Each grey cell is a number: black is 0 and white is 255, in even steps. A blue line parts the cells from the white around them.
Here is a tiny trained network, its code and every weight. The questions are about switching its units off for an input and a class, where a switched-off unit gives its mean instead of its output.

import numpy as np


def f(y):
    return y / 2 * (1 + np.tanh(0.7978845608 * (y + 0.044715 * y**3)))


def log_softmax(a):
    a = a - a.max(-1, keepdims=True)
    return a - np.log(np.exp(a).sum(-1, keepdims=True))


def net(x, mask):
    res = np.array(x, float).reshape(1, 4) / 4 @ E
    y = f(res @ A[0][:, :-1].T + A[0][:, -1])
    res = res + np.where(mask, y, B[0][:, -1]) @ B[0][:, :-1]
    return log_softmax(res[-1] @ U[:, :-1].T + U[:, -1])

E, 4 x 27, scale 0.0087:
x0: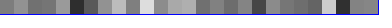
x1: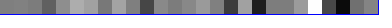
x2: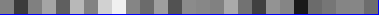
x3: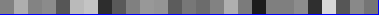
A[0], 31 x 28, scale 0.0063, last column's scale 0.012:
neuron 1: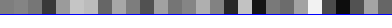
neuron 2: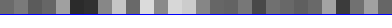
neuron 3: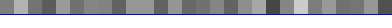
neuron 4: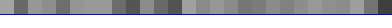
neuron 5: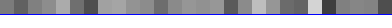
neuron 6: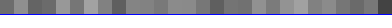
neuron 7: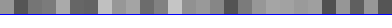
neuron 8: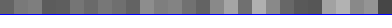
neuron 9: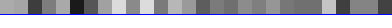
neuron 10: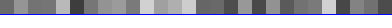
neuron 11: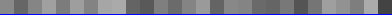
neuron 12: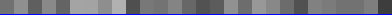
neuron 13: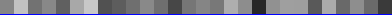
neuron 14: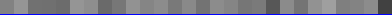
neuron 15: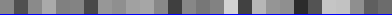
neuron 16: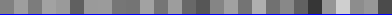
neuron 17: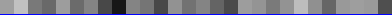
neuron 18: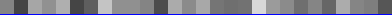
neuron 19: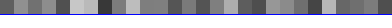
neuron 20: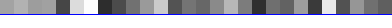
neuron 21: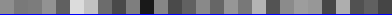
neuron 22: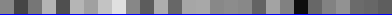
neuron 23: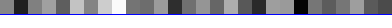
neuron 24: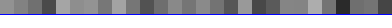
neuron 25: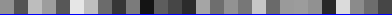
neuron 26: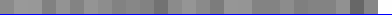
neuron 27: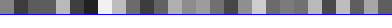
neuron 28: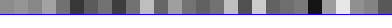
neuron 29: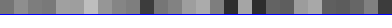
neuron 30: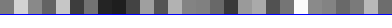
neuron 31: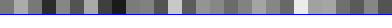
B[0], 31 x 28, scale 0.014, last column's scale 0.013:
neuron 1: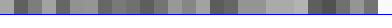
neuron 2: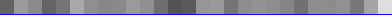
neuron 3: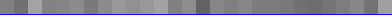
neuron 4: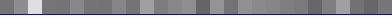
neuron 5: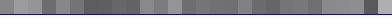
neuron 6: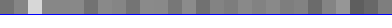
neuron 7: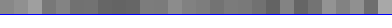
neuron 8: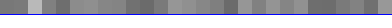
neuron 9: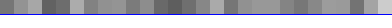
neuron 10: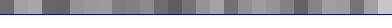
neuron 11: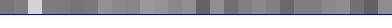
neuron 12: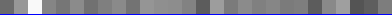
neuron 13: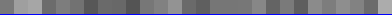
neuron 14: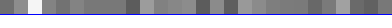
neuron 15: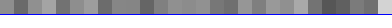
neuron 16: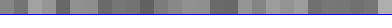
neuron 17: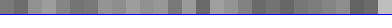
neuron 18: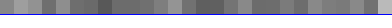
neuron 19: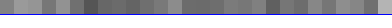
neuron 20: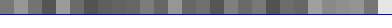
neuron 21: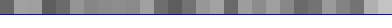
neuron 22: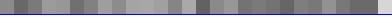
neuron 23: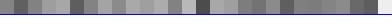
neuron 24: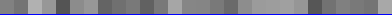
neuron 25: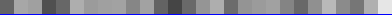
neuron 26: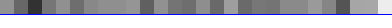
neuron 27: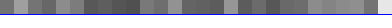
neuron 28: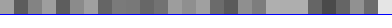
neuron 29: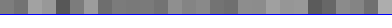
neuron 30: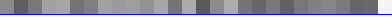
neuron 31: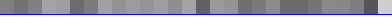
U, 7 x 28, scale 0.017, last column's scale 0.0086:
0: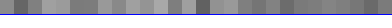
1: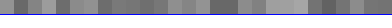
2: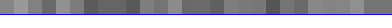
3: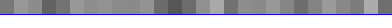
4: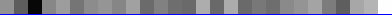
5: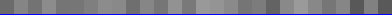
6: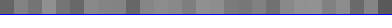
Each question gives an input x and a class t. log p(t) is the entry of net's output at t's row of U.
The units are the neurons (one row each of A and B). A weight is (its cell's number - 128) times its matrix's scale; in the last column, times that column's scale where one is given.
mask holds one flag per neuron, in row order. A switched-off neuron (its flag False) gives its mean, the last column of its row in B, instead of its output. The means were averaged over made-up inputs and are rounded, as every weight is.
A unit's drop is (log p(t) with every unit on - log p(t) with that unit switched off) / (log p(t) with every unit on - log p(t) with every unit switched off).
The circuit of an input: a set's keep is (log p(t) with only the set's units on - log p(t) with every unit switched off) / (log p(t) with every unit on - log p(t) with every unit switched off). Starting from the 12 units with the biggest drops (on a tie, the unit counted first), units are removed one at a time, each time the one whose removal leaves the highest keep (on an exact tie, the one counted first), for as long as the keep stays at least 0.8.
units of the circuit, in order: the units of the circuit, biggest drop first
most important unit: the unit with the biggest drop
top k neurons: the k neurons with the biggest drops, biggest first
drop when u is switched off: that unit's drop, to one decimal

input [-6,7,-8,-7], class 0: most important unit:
neuron 30
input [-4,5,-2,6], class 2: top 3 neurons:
neuron 20; neuron 13; neuron 28
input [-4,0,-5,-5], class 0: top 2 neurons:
neuron 30; neuron 20
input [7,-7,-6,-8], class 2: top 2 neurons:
neuron 27; neuron 18
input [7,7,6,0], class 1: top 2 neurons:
neuron 1; neuron 25
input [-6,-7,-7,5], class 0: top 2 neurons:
neuron 30; neuron 31
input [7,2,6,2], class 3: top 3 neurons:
neuron 2; neuron 10; neuron 9
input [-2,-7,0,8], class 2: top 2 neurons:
neuron 20; neuron 19
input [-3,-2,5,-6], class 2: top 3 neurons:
neuron 27; neuron 30; neuron 18
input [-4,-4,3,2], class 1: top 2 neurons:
neuron 15; neuron 2
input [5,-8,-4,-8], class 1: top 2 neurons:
neuron 28; neuron 16
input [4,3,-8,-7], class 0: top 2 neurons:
neuron 30; neuron 31
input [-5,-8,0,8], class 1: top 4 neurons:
neuron 28; neuron 15; neuron 16; neuron 27
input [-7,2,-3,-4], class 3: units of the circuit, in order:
neuron 25
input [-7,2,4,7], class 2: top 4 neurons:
neuron 20; neuron 19; neuron 13; neuron 2
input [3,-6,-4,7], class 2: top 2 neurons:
neuron 20; neuron 1
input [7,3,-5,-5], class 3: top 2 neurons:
neuron 2; neuron 9
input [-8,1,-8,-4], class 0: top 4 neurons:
neuron 30; neuron 31; neuron 17; neuron 2
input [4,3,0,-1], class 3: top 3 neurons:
neuron 28; neuron 2; neuron 10
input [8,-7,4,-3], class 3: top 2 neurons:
neuron 9; neuron 2
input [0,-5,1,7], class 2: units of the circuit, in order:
neuron 20
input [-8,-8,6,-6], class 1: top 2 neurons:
neuron 15; neuron 28
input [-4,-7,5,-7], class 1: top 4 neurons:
neuron 15; neuron 28; neuron 20; neuron 16
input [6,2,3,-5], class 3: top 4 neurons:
neuron 2; neuron 9; neuron 20; neuron 10
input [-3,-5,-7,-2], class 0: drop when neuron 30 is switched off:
0.1
